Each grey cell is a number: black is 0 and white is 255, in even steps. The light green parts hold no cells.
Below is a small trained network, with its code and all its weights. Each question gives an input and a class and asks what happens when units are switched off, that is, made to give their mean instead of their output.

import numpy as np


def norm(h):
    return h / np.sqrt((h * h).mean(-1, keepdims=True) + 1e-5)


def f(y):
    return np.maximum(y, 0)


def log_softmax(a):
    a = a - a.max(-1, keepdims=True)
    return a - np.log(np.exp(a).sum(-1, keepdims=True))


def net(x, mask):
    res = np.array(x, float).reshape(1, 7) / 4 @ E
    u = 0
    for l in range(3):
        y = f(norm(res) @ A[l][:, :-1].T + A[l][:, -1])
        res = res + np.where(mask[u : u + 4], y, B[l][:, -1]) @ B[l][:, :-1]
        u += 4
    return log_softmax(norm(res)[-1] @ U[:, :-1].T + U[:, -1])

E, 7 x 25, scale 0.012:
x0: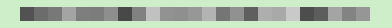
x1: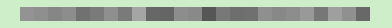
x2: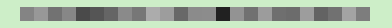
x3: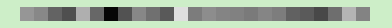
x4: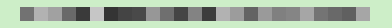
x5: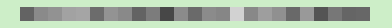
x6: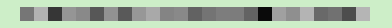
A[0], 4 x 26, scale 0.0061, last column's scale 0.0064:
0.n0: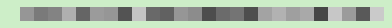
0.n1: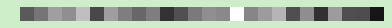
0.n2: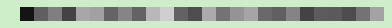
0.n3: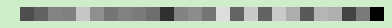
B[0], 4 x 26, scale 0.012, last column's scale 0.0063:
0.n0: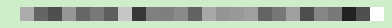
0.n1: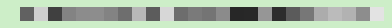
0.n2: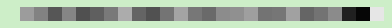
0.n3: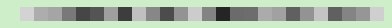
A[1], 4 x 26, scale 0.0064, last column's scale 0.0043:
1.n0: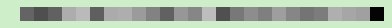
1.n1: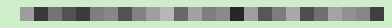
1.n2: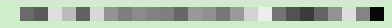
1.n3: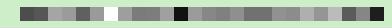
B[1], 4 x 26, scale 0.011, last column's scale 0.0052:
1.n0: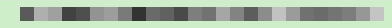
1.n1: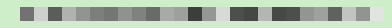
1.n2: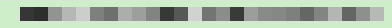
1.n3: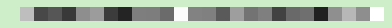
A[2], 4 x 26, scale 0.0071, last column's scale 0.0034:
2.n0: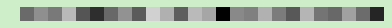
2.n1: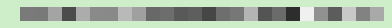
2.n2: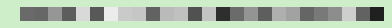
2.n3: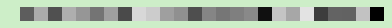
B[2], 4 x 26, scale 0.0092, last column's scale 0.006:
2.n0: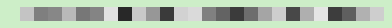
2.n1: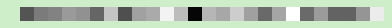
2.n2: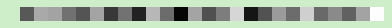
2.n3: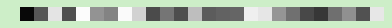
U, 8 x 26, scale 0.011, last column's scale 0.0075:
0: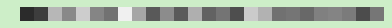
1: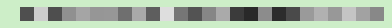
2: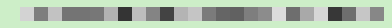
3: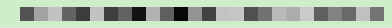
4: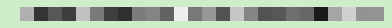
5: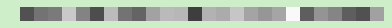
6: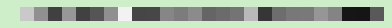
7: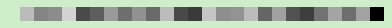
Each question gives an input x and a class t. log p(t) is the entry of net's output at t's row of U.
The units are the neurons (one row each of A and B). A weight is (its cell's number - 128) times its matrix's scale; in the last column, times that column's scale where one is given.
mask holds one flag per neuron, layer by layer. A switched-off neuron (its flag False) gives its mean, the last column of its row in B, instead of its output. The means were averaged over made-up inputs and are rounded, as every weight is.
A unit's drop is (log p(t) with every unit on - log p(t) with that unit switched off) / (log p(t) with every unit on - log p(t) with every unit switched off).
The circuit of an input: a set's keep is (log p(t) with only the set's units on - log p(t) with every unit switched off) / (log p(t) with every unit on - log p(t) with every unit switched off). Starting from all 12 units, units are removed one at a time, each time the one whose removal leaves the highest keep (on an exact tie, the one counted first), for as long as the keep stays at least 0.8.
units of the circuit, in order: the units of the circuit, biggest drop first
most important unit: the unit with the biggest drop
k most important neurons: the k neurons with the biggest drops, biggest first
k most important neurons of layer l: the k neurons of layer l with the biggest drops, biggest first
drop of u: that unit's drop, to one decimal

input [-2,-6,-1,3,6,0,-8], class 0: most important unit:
1.n2
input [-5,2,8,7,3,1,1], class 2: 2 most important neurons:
(2.n0, 1.n3)
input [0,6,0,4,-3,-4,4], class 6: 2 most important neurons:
(0.n0, 1.n3)
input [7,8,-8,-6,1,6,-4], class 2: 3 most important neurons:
(0.n3, 0.n2, 2.n1)
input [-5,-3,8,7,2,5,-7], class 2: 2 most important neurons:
(2.n0, 1.n3)
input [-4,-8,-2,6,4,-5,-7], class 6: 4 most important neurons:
(0.n2, 2.n3, 1.n3, 0.n1)
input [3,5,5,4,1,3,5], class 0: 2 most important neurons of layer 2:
(2.n3, 2.n1)
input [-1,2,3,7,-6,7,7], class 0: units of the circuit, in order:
(2.n3, 1.n3)
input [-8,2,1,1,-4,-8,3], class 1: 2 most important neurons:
(1.n1, 2.n2)
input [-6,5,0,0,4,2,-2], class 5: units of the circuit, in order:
(2.n1, 0.n2)
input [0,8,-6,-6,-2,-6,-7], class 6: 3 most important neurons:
(0.n0, 2.n3, 0.n1)
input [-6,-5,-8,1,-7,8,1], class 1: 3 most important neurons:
(0.n1, 2.n0, 0.n0)
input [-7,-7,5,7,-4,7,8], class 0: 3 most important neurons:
(2.n3, 1.n3, 0.n0)
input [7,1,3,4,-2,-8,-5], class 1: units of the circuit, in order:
(1.n1)
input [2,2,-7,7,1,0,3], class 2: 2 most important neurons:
(0.n3, 1.n3)
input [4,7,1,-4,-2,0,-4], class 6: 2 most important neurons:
(0.n0, 2.n1)
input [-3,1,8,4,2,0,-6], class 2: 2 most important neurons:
(2.n0, 2.n3)
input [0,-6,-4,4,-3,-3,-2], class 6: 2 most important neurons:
(0.n2, 1.n3)
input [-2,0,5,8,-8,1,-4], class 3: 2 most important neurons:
(2.n2, 1.n3)
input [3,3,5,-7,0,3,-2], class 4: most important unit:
1.n3
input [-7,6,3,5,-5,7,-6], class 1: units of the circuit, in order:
(0.n1, 0.n2)
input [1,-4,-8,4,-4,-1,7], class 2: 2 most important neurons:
(0.n3, 0.n2)
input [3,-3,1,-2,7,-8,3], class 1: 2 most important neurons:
(1.n1, 2.n2)
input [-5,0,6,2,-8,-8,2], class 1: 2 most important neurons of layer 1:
(1.n1, 1.n2)
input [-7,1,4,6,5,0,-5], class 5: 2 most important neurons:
(2.n1, 1.n3)
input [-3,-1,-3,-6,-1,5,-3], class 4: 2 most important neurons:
(1.n3, 1.n1)
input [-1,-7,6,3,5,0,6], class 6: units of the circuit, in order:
(0.n2)
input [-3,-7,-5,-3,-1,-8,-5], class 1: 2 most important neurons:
(1.n1, 0.n0)
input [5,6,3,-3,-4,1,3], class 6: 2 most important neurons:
(0.n0, 2.n1)
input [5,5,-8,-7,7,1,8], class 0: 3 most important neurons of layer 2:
(2.n3, 2.n2, 2.n0)
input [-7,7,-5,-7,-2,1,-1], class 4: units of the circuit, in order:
(1.n3, 0.n2)
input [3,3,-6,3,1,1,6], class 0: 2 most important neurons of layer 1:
(1.n3, 1.n0)
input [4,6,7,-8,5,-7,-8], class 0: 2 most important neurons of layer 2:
(2.n2, 2.n1)
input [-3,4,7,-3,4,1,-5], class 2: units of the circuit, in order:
(2.n0)
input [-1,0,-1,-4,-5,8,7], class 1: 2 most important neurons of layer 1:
(1.n3, 1.n2)
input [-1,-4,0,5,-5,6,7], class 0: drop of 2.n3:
0.7
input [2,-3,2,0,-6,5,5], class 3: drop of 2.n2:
0.7
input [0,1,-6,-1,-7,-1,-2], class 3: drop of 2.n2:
0.7
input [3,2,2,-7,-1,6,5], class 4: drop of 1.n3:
1.0
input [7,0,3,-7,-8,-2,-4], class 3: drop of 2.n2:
0.6
